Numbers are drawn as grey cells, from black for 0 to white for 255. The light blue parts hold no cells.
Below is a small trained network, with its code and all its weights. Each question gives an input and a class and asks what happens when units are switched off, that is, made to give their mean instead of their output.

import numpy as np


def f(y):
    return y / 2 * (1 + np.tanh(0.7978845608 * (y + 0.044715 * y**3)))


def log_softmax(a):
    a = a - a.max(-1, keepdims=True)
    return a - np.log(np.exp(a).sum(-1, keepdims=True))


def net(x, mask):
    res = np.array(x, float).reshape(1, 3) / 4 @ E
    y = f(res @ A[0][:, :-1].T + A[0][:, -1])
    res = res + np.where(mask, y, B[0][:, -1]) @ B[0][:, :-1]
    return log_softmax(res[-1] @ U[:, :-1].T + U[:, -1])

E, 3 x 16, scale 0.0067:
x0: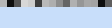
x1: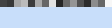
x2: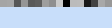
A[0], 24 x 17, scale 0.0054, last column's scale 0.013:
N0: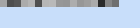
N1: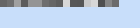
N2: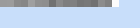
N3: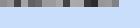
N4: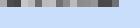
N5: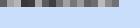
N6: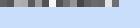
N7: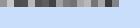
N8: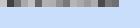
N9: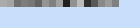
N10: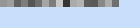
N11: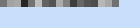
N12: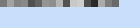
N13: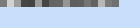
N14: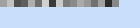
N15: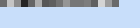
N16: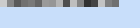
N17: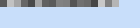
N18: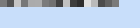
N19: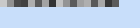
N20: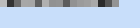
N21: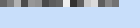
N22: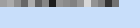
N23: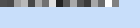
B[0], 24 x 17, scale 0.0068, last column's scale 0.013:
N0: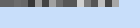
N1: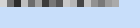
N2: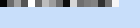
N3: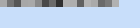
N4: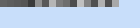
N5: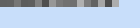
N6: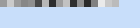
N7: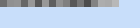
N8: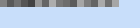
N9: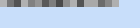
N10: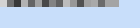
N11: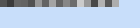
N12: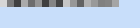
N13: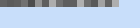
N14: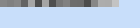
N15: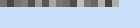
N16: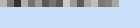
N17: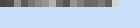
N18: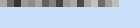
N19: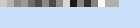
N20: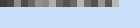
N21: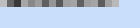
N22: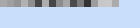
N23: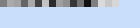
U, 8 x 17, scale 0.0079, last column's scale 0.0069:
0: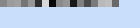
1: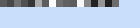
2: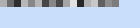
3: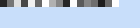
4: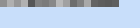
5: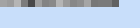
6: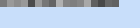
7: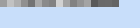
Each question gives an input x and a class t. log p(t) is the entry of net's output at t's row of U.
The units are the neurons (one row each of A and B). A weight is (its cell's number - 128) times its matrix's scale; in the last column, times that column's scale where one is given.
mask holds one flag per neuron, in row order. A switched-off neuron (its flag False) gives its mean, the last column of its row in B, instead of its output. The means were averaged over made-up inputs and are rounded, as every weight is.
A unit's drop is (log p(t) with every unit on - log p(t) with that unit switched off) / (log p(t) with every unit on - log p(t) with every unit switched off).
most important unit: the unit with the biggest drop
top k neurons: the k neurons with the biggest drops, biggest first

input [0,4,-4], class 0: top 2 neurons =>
[N23, N6]
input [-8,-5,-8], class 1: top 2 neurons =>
[N15, N13]
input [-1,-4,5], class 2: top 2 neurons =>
[N23, N6]
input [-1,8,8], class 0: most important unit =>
N23
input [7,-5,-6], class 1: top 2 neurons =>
[N20, N0]
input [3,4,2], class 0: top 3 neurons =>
[N23, N6, N17]
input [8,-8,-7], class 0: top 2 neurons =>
[N22, N19]
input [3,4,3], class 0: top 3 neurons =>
[N23, N6, N17]
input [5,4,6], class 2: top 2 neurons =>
[N3, N9]
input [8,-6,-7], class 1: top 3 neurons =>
[N20, N0, N4]
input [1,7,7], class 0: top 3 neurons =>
[N23, N6, N18]
